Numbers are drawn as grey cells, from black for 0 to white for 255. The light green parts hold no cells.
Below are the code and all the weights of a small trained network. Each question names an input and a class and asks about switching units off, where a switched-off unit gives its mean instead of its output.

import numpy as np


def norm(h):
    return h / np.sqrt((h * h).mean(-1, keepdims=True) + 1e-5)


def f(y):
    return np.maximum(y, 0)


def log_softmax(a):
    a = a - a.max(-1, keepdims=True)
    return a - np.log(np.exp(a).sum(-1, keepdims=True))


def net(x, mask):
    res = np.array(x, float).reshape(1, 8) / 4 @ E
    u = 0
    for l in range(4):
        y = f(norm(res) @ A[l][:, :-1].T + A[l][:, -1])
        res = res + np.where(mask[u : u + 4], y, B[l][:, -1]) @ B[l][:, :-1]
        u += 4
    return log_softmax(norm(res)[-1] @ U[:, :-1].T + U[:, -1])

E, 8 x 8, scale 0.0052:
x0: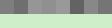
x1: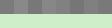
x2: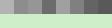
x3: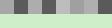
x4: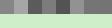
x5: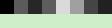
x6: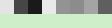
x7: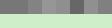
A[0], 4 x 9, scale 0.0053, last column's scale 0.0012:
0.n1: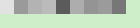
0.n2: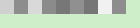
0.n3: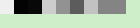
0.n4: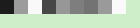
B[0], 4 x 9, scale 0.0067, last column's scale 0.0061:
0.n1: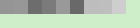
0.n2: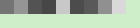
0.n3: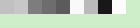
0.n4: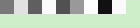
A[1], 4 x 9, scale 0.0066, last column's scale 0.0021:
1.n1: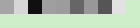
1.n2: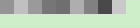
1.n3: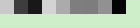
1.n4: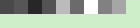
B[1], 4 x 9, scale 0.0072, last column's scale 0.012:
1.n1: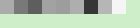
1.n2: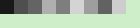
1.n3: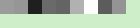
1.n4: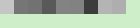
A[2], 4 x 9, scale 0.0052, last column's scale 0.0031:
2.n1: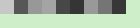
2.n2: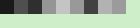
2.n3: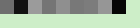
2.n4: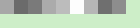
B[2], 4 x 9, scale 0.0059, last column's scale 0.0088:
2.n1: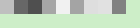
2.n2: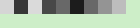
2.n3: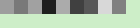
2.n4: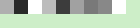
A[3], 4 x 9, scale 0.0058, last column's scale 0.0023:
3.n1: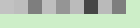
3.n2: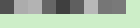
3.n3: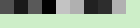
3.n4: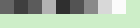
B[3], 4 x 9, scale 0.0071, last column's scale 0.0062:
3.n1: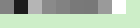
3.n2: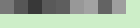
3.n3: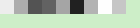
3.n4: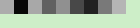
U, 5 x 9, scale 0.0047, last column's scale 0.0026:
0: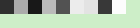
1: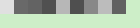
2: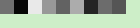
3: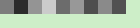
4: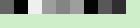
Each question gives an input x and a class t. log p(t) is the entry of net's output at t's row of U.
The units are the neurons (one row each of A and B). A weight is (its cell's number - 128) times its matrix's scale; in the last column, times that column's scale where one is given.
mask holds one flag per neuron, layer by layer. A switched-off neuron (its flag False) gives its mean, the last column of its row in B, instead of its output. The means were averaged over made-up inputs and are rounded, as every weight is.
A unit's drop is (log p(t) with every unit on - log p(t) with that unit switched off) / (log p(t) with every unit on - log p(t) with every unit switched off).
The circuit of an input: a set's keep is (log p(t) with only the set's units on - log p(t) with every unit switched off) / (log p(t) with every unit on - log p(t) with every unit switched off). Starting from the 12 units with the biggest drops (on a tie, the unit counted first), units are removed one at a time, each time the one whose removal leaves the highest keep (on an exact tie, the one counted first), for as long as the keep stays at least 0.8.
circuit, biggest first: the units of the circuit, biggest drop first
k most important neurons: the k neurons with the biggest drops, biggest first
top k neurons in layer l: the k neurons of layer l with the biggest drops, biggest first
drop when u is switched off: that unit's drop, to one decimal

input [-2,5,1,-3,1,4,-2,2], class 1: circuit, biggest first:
(0.n3 3.n3)
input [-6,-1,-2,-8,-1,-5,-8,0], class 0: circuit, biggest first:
(2.n4 0.n4)
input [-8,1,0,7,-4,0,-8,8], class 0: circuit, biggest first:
(0.n4)
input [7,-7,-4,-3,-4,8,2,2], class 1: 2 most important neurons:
(3.n3 0.n4)
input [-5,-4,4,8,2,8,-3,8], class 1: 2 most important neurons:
(3.n3 0.n3)
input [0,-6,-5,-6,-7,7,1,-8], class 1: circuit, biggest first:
(3.n3 0.n4)
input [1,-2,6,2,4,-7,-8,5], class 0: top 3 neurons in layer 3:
(3.n2 3.n3 3.n4)
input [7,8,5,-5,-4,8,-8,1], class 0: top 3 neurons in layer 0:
(0.n4 0.n2 0.n1)
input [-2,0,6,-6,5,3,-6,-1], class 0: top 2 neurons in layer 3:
(3.n1 3.n4)
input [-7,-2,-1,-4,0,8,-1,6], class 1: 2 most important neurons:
(3.n3 2.n4)
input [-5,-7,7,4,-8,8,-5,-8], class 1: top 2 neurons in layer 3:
(3.n3 3.n1)
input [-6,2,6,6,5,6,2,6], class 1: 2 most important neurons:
(3.n3 0.n4)
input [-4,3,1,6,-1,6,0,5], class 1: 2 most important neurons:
(3.n3 0.n3)
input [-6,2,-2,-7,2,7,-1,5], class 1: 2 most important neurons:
(3.n3 2.n4)
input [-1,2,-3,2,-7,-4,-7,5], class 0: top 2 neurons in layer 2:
(2.n4 2.n2)
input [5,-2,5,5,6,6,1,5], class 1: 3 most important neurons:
(3.n3 0.n4 0.n3)
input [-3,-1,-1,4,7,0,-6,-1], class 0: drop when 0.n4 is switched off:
0.1
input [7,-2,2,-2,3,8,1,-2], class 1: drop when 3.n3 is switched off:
0.4
